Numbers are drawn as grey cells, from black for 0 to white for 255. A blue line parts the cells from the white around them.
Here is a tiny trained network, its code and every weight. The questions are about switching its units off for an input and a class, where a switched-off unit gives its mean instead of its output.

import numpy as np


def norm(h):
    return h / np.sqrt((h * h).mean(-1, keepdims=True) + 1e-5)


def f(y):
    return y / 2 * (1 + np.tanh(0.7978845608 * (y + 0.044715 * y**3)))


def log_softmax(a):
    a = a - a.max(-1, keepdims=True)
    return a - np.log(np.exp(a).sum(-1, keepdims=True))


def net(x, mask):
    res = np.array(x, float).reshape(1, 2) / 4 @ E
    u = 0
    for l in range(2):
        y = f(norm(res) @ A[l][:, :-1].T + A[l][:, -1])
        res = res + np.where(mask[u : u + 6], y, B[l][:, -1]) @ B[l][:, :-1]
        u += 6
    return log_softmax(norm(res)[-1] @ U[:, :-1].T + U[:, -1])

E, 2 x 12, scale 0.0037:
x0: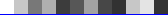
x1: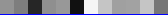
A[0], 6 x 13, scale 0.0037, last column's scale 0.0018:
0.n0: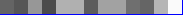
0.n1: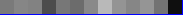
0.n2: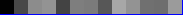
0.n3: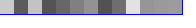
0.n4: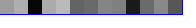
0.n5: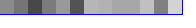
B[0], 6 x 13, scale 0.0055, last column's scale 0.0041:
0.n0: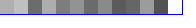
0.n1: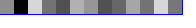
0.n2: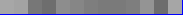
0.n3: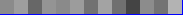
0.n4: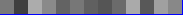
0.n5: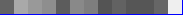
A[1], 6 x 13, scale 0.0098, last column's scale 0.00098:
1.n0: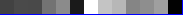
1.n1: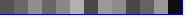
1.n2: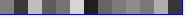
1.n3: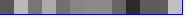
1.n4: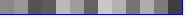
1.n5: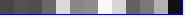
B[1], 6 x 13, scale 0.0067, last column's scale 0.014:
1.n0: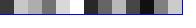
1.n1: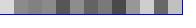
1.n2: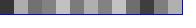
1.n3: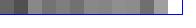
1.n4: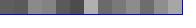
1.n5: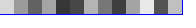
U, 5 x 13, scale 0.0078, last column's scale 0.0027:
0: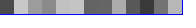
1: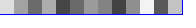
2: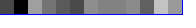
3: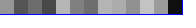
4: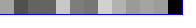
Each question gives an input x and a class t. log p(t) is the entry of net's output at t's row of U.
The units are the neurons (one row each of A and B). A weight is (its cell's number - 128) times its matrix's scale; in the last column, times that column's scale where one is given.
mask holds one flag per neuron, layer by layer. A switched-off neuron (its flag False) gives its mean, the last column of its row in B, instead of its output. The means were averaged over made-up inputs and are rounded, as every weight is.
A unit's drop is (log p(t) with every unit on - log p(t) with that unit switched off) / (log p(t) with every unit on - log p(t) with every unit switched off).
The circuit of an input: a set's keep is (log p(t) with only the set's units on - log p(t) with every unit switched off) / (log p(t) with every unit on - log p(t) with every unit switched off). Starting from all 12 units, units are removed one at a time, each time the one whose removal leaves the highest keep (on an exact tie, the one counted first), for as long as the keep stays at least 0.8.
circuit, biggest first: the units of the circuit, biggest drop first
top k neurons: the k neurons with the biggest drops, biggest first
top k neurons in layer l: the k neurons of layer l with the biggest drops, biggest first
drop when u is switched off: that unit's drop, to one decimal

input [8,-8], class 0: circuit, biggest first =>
[1.n5]
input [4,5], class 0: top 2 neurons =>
[0.n0 1.n5]
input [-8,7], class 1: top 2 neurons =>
[1.n5 1.n2]
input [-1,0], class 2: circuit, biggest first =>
[1.n0 1.n5]
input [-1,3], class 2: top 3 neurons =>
[0.n5 1.n0 0.n4]
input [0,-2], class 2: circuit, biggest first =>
[1.n0 1.n5]
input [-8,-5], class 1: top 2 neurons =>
[1.n1 1.n0]
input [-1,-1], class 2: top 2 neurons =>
[1.n0 1.n5]
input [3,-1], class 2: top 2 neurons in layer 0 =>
[0.n3 0.n0]
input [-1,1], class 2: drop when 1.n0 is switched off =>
0.3
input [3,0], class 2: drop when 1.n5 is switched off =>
0.7
